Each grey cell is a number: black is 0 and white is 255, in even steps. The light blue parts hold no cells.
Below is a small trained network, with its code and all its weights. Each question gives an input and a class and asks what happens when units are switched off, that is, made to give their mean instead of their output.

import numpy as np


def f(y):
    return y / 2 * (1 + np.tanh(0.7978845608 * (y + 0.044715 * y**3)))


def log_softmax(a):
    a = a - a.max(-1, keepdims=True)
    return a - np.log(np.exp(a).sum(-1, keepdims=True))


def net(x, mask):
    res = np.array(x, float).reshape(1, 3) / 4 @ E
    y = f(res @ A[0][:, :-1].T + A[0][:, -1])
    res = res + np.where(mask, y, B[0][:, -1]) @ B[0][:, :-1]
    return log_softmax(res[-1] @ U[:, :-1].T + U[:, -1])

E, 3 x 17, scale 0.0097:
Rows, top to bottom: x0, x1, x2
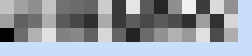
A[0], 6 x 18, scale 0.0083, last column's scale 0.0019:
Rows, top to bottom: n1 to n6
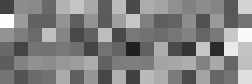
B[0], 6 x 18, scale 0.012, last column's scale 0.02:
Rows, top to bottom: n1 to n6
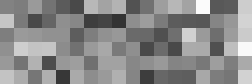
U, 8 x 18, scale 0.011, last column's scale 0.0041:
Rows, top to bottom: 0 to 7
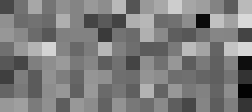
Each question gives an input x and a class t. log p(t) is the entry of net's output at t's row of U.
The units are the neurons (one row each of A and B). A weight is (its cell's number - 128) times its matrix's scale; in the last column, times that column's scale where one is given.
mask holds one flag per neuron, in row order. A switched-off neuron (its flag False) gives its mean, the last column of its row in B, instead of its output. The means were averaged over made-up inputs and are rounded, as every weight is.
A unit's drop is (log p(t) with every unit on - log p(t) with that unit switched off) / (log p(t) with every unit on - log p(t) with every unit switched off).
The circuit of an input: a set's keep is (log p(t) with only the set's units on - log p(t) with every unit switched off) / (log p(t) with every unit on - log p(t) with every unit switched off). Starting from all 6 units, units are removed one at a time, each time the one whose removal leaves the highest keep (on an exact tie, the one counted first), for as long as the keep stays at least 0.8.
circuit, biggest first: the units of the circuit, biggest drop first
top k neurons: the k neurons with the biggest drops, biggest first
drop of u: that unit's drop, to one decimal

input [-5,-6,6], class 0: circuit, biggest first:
n1
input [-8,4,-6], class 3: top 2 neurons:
n4, n2
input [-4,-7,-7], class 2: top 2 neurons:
n2, n4
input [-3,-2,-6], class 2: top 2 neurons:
n4, n2
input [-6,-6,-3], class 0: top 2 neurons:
n1, n4
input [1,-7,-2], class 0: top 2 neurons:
n1, n5
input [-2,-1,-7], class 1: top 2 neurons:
n2, n1
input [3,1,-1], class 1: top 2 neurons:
n4, n1
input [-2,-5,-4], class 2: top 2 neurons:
n2, n4
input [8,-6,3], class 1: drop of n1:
0.2
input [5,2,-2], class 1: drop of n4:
0.2
